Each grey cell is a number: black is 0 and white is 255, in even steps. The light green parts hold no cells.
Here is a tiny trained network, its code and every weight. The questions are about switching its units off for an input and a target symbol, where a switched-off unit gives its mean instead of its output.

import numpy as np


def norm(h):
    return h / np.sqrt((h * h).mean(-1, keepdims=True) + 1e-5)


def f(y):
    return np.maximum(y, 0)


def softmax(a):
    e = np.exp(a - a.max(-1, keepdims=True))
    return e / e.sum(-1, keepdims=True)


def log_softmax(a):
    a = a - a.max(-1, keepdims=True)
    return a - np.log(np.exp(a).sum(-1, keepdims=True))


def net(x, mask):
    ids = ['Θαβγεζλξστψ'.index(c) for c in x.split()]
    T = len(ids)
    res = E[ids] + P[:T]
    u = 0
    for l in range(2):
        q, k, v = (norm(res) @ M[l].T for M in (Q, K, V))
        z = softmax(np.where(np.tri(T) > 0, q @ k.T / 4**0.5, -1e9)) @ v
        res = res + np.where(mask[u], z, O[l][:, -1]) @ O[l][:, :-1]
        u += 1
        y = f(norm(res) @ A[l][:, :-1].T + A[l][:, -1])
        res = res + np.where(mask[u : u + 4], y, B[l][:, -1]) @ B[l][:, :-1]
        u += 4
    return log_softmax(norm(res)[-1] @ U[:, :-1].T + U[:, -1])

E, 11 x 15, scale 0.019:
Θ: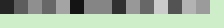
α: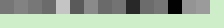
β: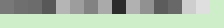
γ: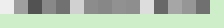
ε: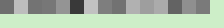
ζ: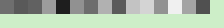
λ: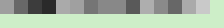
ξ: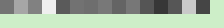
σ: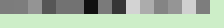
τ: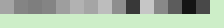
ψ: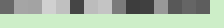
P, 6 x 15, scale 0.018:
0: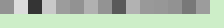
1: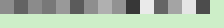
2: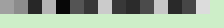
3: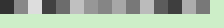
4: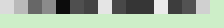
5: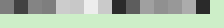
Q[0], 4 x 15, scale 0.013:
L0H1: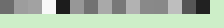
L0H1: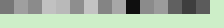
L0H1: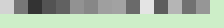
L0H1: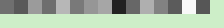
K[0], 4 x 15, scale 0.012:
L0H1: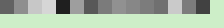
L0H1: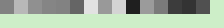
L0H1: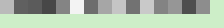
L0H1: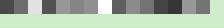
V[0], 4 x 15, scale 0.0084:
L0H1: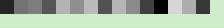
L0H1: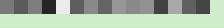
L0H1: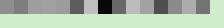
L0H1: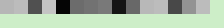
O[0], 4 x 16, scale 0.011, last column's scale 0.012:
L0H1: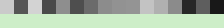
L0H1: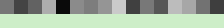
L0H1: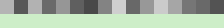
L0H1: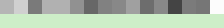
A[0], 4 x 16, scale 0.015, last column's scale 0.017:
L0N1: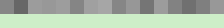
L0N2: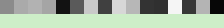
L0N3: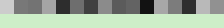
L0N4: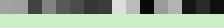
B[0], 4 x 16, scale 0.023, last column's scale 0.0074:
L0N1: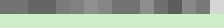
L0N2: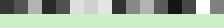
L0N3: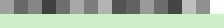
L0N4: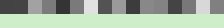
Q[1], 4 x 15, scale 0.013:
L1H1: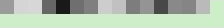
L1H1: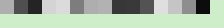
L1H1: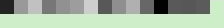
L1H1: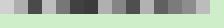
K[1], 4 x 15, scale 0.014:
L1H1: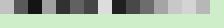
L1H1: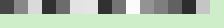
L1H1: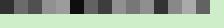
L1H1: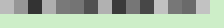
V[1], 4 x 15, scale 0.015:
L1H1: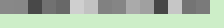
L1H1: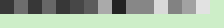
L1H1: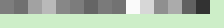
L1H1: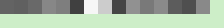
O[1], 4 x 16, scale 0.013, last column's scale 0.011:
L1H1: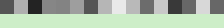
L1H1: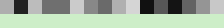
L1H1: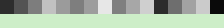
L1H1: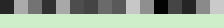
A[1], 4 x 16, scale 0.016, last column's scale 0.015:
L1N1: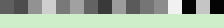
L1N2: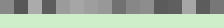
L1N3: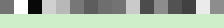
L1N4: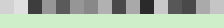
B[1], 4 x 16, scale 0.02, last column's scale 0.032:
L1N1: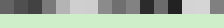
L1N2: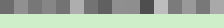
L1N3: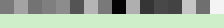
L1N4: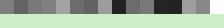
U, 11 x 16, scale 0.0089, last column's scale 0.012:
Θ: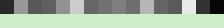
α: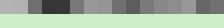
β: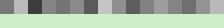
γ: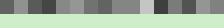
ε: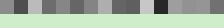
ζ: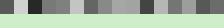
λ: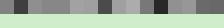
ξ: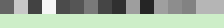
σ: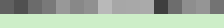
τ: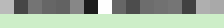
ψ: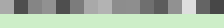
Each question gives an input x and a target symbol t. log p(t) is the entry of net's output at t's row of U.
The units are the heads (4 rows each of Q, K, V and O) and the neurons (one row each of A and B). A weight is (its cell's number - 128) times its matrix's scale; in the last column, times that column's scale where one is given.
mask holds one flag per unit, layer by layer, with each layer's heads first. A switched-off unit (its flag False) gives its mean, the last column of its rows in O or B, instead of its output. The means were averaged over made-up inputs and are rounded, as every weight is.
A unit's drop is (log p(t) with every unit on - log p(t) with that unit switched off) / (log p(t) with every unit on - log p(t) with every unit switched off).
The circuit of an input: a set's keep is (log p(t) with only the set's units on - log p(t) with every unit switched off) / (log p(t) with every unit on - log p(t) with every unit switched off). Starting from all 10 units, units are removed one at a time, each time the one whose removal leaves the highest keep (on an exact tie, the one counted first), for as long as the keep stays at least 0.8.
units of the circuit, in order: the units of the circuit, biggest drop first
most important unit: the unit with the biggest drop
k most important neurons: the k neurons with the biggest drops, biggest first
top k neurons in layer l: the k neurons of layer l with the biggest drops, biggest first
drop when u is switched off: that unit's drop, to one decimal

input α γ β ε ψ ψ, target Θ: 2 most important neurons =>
L1N2, L1N3
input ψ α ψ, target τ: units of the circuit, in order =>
L0N3, L1N3
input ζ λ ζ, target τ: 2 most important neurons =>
L0N3, L1N3
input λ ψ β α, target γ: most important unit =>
L1H1
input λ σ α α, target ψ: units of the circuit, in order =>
L1H1, L0H1, L1N4
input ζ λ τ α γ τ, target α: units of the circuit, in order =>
L1H1, L1N4, L0H1, L1N3
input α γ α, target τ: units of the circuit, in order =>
L1N3, L0N3
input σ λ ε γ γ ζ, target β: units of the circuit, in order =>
L1H1, L0H1, L1N3, L0N3
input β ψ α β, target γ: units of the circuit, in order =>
L1H1, L0H1, L1N3, L1N4
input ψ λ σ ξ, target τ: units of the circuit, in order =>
L0H1, L1N3
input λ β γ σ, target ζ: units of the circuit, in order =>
L0H1, L1N4, L1N3, L1N2
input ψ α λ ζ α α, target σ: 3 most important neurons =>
L0N3, L1N3, L1N4
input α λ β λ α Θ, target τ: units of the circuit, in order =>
L1N3, L0H1
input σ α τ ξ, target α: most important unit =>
L1H1
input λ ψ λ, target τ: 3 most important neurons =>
L1N3, L0N3, L1N4
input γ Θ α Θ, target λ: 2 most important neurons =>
L1N3, L1N4
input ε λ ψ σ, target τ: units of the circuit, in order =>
L1H1, L1N3, L0H1
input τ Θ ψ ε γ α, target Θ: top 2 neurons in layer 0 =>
L0N3, L0N1
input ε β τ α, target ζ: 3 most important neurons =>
L1N4, L1N3, L1N2
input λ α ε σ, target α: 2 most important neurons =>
L1N4, L1N3
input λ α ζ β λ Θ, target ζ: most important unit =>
L0H1
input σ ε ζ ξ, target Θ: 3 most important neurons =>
L1N3, L1N2, L0N3
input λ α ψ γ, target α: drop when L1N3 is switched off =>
0.2
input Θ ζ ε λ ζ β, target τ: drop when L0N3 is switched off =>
0.1
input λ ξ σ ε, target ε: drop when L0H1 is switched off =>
1.1
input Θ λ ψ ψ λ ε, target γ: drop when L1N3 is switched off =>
0.4
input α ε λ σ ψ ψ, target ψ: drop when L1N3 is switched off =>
0.1
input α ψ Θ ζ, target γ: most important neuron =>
L1N3
